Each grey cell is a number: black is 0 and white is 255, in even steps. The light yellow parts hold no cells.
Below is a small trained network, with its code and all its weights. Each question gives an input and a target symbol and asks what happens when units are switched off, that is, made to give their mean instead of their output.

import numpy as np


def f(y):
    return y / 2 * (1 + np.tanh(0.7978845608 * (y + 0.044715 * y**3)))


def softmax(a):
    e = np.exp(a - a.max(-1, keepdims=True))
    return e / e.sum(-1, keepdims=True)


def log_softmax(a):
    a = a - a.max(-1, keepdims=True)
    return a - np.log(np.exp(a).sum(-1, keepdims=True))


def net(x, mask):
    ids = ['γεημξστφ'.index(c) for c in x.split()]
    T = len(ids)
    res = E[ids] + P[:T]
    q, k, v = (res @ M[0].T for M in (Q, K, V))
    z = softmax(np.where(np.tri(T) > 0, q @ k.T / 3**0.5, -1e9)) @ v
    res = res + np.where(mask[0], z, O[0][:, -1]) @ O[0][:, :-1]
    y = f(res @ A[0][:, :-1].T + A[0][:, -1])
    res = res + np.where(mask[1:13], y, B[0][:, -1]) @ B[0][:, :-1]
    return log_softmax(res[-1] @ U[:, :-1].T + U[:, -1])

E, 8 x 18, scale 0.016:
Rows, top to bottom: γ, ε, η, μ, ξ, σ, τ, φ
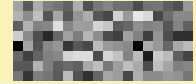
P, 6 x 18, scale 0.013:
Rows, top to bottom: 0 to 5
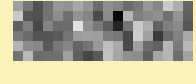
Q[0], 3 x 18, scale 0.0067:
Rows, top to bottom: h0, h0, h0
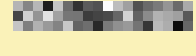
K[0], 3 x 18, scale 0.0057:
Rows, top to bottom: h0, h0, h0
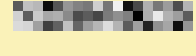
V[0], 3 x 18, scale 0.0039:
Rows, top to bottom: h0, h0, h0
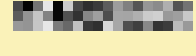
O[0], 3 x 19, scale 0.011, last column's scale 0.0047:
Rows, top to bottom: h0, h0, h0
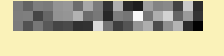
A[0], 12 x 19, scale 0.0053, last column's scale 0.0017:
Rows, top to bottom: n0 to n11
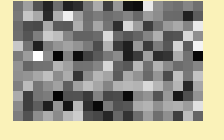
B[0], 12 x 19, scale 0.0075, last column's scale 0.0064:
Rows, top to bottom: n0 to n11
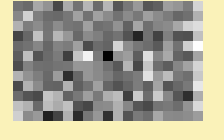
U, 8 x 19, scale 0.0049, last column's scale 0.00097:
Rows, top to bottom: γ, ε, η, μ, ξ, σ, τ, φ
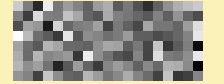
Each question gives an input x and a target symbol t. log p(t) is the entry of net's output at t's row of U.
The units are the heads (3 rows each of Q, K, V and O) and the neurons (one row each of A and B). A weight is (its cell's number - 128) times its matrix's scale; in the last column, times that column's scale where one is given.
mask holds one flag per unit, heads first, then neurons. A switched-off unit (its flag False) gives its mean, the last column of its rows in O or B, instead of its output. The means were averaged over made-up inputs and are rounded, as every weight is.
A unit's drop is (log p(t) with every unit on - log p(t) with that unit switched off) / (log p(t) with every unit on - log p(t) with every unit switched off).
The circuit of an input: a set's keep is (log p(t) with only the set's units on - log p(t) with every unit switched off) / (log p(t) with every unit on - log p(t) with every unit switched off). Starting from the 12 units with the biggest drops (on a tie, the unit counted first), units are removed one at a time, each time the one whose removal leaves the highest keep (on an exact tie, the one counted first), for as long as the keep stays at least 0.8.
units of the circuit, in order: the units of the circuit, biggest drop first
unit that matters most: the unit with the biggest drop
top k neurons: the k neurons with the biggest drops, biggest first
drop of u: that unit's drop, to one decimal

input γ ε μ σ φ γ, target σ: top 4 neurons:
(n9 n11 n0 n4)
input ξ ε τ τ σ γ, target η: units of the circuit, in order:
(h0 n5 n3)
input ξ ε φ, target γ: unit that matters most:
n10
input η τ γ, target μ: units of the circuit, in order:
(n11 h0 n10)
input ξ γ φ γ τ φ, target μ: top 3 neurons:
(n11 n10 n9)
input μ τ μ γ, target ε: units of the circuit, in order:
(h0 n3 n5)
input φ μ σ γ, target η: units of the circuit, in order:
(h0 n5)
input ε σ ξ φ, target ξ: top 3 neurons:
(n9 n10 n0)
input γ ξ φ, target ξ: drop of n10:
0.2
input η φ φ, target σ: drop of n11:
0.6
